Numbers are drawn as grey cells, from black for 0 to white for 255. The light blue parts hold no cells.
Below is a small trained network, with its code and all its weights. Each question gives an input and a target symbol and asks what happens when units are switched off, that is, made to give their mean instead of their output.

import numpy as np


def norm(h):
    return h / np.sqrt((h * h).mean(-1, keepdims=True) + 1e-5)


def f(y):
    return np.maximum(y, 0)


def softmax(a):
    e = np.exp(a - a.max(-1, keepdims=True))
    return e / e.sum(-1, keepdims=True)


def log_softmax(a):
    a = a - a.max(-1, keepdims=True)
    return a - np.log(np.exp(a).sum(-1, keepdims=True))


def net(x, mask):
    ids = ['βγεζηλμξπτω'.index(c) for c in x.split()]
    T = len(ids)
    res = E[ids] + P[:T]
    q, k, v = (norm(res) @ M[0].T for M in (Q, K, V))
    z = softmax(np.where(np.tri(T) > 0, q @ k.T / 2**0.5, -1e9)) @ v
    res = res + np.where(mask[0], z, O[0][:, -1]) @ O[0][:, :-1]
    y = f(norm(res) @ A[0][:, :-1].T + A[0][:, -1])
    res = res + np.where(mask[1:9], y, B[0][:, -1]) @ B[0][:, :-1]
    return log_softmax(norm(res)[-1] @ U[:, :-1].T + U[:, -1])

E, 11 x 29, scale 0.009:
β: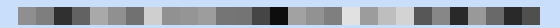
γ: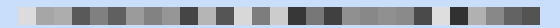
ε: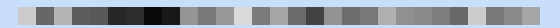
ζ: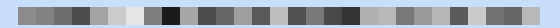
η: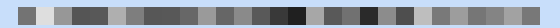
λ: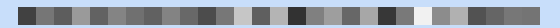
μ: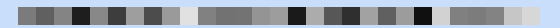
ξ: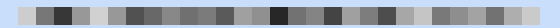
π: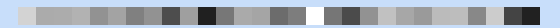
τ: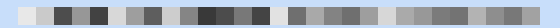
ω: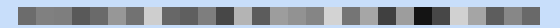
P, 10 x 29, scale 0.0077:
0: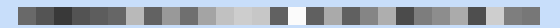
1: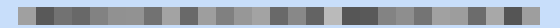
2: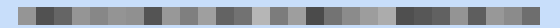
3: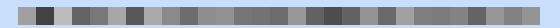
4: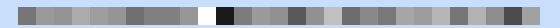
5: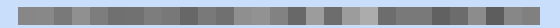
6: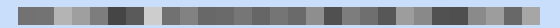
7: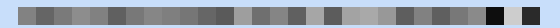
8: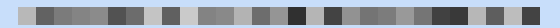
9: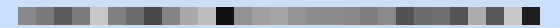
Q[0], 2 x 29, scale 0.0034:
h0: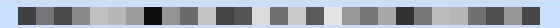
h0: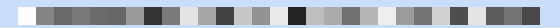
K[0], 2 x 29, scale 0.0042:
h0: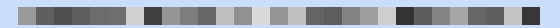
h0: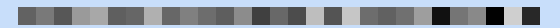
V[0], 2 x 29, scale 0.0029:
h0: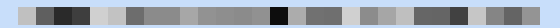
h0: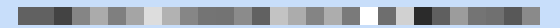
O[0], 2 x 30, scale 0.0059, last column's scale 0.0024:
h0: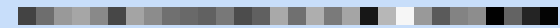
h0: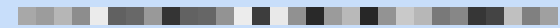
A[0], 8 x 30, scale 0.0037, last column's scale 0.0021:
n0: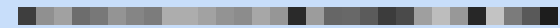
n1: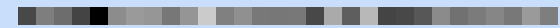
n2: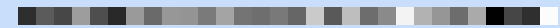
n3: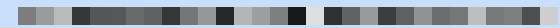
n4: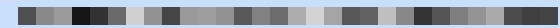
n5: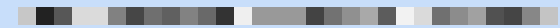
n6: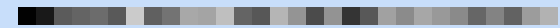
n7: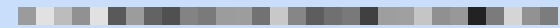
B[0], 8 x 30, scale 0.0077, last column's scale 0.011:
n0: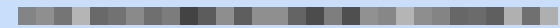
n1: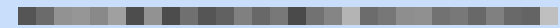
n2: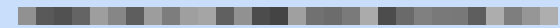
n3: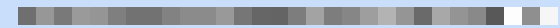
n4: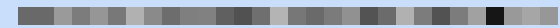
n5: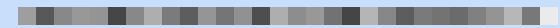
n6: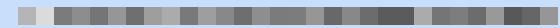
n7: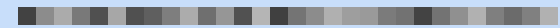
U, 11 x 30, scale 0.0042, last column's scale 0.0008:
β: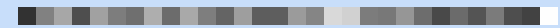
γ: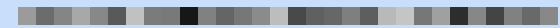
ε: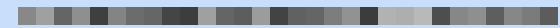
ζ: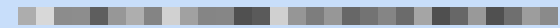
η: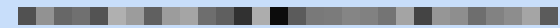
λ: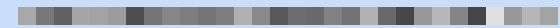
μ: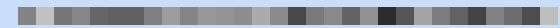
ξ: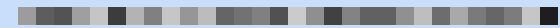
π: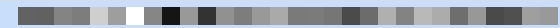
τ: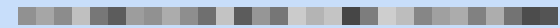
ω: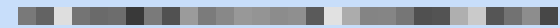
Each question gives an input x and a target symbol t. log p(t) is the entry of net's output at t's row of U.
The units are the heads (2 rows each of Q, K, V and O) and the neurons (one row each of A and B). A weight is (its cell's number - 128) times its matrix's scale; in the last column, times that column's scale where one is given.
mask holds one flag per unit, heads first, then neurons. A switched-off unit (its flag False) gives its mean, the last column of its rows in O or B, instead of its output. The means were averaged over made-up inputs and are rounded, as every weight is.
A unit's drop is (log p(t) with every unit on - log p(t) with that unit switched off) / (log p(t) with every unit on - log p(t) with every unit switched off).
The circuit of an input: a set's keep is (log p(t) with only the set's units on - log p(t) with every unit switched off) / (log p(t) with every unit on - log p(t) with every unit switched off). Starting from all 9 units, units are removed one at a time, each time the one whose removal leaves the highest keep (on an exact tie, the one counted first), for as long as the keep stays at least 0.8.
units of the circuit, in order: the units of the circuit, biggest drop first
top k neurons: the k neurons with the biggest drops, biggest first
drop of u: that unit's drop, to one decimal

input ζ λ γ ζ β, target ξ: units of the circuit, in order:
(n2; h0; n1)
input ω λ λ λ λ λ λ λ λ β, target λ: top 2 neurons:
(n4; n7)
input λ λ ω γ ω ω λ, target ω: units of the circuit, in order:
(h0; n7)
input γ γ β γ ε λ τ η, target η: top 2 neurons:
(n5; n3)
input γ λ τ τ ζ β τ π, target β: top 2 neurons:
(n2; n7)
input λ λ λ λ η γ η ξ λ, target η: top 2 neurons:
(n5; n3)
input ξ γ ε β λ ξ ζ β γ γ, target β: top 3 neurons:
(n2; n7; n0)
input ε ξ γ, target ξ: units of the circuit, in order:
(h0; n2; n1)
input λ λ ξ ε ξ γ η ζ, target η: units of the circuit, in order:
(h0)
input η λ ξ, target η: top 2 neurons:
(n5; n2)
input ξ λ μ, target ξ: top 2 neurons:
(n7; n2)
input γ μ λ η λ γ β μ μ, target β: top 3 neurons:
(n2; n7; n0)
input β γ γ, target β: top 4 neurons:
(n2; n7; n0; n3)
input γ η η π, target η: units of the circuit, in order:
(h0; n5)
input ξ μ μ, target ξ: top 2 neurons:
(n2; n7)
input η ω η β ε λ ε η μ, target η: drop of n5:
0.3
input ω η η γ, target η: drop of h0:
1.0
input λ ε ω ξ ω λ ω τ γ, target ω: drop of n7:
0.8
